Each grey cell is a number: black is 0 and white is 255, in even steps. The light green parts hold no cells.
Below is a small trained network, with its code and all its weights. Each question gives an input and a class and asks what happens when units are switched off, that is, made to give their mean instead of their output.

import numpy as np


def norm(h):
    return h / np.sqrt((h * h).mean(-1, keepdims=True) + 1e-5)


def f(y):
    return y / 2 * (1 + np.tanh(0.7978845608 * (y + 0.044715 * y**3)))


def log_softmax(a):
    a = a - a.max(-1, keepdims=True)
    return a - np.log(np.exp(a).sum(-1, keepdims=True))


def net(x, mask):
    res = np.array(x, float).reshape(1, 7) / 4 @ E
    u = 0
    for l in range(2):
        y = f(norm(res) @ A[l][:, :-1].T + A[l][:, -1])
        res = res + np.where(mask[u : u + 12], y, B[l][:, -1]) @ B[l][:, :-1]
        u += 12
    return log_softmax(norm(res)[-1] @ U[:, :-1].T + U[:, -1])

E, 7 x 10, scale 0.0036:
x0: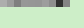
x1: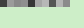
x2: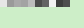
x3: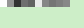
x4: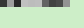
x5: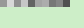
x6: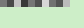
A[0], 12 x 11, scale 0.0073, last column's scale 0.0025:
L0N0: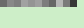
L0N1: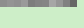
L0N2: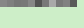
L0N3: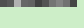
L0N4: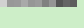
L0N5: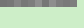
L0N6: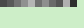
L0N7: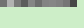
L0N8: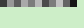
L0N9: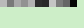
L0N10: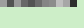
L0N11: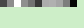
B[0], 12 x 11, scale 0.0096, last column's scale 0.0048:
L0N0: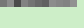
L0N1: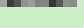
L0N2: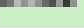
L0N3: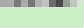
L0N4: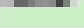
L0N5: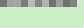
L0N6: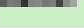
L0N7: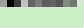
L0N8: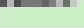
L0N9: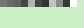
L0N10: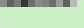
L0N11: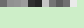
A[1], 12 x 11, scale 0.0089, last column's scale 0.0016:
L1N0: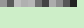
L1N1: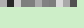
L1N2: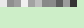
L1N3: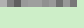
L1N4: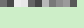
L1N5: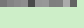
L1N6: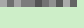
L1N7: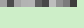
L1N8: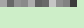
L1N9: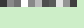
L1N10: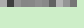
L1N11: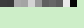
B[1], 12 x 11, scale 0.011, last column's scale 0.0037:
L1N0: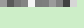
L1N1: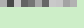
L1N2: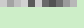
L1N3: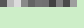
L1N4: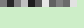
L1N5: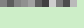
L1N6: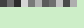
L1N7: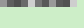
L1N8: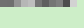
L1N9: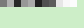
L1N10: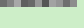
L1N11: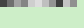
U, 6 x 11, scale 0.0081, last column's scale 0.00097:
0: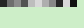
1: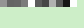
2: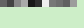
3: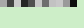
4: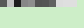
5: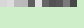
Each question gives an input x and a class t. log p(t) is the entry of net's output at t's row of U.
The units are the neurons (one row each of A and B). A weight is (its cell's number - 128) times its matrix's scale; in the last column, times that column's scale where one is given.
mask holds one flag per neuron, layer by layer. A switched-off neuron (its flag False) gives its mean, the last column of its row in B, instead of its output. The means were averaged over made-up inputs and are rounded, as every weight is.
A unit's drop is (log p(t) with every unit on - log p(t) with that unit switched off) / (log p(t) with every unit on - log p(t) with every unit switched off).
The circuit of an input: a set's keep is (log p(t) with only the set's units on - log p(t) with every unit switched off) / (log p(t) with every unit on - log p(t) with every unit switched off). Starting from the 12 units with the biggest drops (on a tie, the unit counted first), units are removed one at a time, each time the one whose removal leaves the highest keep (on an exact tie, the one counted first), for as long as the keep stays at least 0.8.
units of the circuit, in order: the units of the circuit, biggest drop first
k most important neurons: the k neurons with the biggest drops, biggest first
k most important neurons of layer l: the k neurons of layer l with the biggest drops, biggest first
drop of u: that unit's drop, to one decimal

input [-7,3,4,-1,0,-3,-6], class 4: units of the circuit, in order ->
[L0N8]
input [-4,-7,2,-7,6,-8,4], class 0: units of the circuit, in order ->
[L1N11 L0N3]
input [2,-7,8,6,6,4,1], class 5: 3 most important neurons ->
[L0N4 L1N2 L1N3]
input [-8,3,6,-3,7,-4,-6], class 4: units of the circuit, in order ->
[L0N8 L1N9]
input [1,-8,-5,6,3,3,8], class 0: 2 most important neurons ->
[L0N3 L0N6]
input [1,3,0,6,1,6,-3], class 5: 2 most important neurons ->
[L0N4 L1N2]
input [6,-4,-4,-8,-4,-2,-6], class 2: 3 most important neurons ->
[L0N11 L0N3 L1N4]
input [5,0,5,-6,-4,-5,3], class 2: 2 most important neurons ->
[L0N11 L1N4]
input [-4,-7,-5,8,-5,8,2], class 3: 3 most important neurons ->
[L0N3 L0N10 L1N1]
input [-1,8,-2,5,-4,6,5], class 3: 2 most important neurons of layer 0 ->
[L0N11 L0N10]
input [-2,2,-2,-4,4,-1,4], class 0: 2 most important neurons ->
[L0N6 L1N11]
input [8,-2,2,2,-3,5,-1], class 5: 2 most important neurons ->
[L0N4 L1N2]
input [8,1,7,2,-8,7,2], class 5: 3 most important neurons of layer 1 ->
[L1N2 L1N5 L1N3]
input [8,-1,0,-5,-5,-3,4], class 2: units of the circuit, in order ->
[L0N11]
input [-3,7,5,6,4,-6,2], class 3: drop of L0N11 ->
0.7
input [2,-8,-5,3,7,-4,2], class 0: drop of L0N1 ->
0.0
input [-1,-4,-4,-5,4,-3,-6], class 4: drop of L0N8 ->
0.1
